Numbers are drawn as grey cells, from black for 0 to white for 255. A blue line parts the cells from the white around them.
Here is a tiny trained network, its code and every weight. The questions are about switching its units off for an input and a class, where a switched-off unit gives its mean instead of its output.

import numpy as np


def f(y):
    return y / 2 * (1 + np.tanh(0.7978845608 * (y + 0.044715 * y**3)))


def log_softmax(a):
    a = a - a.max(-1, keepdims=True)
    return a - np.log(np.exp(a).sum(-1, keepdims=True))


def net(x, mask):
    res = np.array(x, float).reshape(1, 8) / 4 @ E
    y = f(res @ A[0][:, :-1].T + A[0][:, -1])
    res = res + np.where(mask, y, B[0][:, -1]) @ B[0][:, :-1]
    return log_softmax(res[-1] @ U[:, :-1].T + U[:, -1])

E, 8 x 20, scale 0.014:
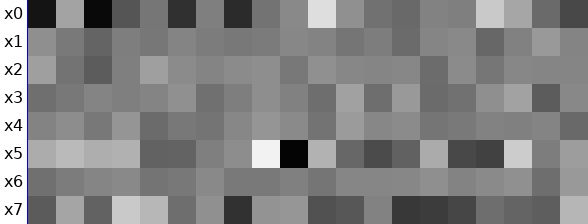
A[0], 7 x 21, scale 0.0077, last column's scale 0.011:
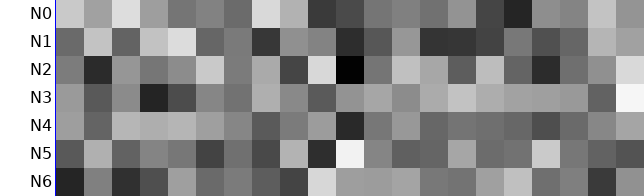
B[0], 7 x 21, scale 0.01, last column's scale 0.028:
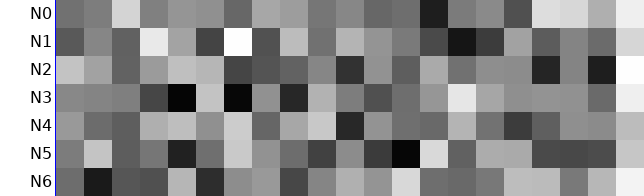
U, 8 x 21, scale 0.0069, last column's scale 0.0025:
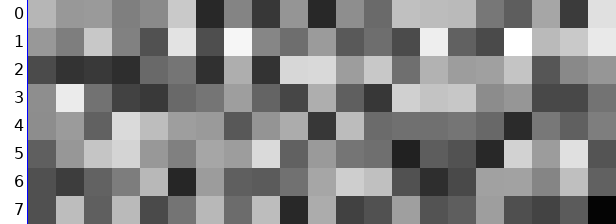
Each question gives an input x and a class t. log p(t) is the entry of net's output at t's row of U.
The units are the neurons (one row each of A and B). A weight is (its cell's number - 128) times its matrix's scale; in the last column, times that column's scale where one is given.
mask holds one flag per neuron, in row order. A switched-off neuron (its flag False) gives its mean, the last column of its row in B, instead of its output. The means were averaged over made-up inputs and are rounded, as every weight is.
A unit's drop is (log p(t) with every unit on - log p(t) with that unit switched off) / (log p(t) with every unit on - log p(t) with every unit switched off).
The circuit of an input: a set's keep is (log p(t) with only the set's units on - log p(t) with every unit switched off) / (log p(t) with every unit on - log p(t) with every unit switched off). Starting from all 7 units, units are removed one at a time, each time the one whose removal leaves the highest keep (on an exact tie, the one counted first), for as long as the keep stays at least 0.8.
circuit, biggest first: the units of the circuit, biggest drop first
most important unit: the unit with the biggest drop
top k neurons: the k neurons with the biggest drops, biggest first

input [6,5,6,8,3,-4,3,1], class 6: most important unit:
N3
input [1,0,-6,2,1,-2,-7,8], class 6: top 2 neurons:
N1, N2
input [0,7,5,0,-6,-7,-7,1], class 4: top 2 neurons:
N2, N3
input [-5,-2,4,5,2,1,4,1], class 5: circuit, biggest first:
N0, N3
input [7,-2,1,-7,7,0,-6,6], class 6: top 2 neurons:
N6, N2
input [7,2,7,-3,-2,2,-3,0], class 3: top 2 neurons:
N5, N1
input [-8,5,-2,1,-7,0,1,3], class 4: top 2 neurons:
N2, N4
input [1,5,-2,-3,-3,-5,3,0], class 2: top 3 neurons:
N6, N1, N5
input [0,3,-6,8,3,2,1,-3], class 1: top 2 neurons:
N2, N6
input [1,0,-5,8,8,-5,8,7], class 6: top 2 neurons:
N6, N1
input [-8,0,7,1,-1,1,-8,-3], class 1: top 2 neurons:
N0, N5
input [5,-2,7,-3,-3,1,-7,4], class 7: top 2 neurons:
N5, N0
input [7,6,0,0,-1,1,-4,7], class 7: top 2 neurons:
N5, N0
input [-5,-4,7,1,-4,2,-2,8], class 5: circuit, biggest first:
N0
